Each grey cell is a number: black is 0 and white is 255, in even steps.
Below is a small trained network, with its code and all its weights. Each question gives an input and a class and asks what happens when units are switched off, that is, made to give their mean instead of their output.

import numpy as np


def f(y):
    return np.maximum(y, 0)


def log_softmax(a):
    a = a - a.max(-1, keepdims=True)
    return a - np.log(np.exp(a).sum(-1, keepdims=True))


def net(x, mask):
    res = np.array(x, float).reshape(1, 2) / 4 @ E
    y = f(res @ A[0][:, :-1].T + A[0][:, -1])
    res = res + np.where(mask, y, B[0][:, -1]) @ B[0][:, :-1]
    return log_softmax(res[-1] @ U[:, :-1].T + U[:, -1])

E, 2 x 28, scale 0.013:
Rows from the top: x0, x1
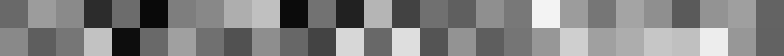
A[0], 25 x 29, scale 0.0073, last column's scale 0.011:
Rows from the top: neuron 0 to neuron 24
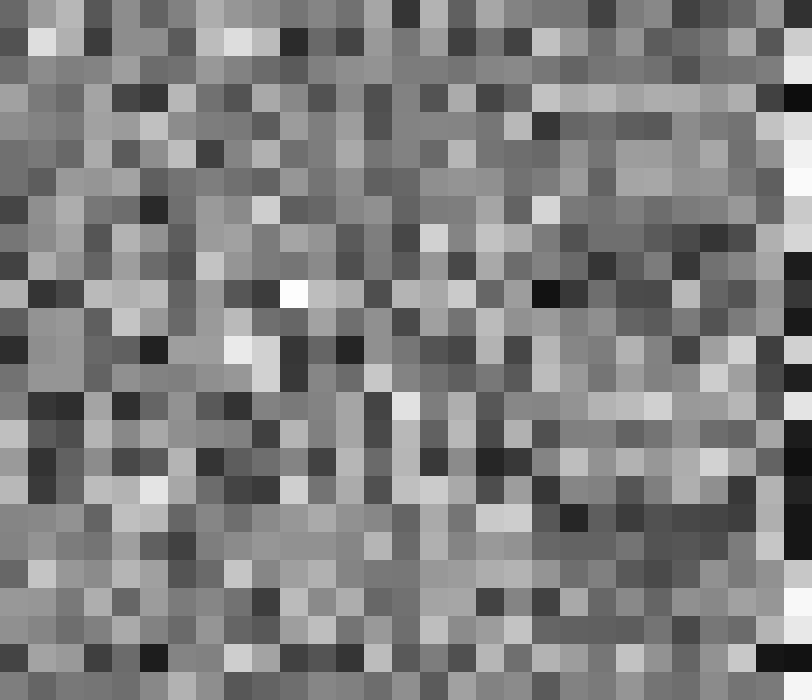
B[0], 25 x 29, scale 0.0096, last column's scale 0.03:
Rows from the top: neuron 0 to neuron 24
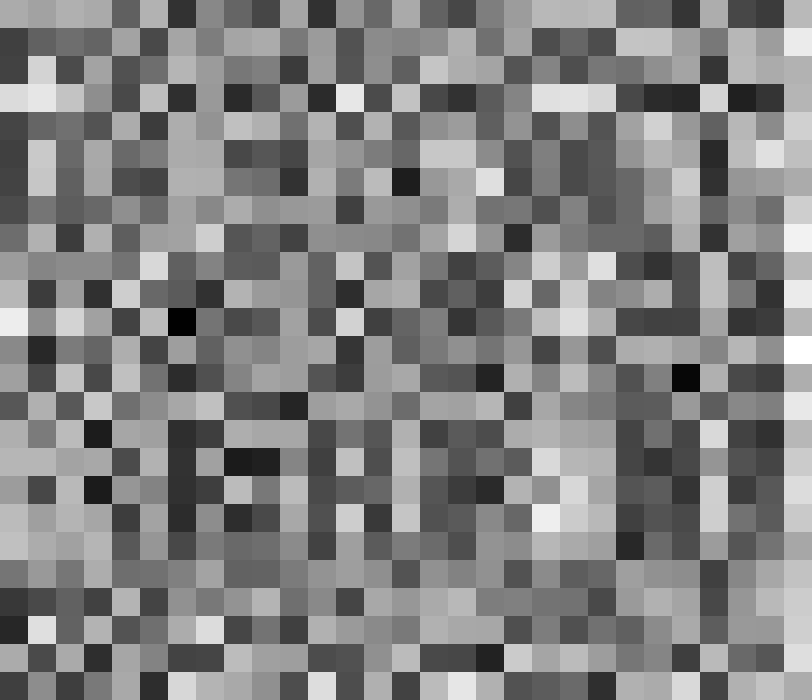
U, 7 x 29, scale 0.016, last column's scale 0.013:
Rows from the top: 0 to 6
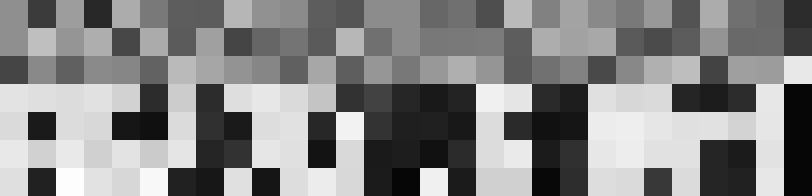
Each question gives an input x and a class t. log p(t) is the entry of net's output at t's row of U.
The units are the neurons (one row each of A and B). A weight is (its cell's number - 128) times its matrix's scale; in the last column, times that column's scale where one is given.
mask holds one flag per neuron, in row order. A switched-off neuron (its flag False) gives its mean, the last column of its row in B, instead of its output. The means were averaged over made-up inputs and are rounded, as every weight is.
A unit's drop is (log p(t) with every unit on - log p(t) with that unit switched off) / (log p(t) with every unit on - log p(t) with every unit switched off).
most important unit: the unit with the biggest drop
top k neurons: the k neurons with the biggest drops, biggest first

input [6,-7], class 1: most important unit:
neuron 8
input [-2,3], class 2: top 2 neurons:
neuron 18; neuron 11
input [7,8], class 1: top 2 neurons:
neuron 3; neuron 16
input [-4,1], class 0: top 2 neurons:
neuron 17; neuron 8
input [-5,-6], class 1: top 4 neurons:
neuron 18; neuron 8; neuron 22; neuron 12
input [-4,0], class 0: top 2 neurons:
neuron 17; neuron 10
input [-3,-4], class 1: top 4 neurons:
neuron 18; neuron 1; neuron 12; neuron 7
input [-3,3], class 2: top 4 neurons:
neuron 23; neuron 14; neuron 18; neuron 5
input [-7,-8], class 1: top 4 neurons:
neuron 18; neuron 8; neuron 22; neuron 12
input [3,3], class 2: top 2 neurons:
neuron 17; neuron 10
